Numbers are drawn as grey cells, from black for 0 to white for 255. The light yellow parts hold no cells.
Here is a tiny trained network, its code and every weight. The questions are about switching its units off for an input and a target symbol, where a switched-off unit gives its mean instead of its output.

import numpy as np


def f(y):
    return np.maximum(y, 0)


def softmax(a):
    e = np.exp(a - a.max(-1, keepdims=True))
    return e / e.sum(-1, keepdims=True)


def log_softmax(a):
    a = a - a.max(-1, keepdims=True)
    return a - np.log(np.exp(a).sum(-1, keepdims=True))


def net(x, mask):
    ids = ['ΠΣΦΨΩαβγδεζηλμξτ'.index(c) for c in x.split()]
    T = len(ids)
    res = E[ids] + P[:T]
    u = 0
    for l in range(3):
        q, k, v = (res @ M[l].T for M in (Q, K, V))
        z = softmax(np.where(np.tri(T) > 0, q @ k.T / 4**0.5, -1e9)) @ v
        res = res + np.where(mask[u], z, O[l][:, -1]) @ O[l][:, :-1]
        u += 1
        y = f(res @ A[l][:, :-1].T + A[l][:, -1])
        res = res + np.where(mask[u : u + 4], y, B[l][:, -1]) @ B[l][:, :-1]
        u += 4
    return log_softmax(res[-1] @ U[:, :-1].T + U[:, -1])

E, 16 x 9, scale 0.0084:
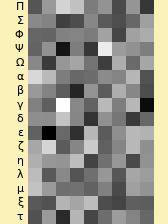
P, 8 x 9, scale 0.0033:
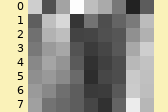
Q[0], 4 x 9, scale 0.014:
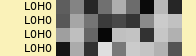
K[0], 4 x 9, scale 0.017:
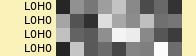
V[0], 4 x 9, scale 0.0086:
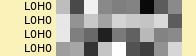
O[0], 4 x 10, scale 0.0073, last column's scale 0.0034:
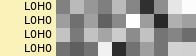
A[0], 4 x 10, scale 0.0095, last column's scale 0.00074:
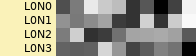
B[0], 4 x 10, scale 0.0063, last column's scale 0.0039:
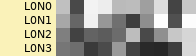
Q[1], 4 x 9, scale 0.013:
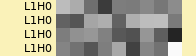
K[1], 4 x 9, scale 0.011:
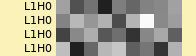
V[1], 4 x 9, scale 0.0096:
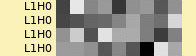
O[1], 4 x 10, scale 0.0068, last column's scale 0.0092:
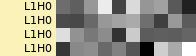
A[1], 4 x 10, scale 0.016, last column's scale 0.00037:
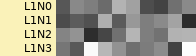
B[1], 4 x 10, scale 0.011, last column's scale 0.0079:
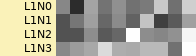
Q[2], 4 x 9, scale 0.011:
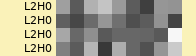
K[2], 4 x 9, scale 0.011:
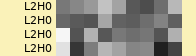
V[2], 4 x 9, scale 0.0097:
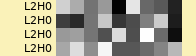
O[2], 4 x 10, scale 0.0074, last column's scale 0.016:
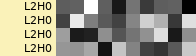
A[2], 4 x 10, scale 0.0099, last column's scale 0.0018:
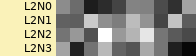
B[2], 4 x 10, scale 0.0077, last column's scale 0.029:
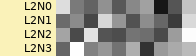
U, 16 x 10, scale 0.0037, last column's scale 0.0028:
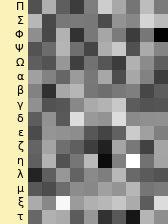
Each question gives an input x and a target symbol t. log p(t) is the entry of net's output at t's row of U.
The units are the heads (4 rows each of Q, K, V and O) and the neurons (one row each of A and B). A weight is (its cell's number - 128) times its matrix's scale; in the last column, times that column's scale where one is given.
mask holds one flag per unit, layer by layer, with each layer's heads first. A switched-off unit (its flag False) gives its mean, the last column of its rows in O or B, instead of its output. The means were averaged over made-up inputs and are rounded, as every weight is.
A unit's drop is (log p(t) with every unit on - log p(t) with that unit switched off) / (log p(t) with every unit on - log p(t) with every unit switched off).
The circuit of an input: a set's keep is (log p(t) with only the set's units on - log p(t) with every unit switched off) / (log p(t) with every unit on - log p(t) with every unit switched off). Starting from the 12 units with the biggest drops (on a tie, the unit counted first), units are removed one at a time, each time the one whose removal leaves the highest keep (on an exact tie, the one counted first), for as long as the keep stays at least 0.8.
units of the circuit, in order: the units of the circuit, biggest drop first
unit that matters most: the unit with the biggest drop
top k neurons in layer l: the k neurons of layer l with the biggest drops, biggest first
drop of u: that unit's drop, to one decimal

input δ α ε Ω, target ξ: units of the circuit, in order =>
[L1N3 L0N1]
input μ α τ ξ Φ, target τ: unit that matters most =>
L2H0
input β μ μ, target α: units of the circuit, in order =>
[L2H0 L2N3 L0H0 L1H0]
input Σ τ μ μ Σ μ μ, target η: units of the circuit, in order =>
[L0H0 L0N1 L1H0 L2N2]
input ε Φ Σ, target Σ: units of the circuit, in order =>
[L2H0 L1H0 L2N2]
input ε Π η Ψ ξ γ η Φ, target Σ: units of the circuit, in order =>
[L2H0 L1H0 L2N2 L0H0]
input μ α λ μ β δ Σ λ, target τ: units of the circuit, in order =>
[L2H0 L1H0 L0H0]
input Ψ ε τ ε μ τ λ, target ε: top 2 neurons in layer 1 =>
[L1N1 L1N2]
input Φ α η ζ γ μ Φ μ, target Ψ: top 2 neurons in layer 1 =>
[L1N1 L1N0]
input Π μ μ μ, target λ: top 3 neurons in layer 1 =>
[L1N1 L1N2 L1N0]
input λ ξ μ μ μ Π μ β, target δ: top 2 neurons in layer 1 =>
[L1N2 L1N0]
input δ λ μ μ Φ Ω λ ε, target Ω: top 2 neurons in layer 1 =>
[L1N0 L1N3]
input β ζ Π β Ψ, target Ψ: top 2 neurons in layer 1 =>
[L1N1 L1N2]
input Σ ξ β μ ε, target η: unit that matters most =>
L0H0
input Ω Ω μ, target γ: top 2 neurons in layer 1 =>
[L1N3 L1N2]
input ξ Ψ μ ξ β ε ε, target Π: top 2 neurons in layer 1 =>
[L1N2 L1N0]
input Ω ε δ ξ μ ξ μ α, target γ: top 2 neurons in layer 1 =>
[L1N3 L1N2]
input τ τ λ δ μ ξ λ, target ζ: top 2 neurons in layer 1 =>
[L1N3 L1N2]
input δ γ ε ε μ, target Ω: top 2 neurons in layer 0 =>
[L0N0 L0N2]
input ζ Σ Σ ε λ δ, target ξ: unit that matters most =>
L1N3
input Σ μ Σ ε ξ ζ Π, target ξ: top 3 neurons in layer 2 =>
[L2N2 L2N1 L2N3]
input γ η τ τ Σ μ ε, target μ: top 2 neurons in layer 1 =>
[L1N2 L1N0]
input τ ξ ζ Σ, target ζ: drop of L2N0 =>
0.2
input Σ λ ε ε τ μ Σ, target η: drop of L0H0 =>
0.7
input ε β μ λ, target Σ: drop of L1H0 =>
0.6
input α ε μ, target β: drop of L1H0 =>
0.8
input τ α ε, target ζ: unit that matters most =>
L0H0
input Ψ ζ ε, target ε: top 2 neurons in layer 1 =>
[L1N1 L1N2]
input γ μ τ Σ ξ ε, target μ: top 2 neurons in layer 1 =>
[L1N2 L1N0]
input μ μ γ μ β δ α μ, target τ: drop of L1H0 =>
0.2
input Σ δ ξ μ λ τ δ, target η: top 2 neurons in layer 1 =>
[L1N2 L1N1]
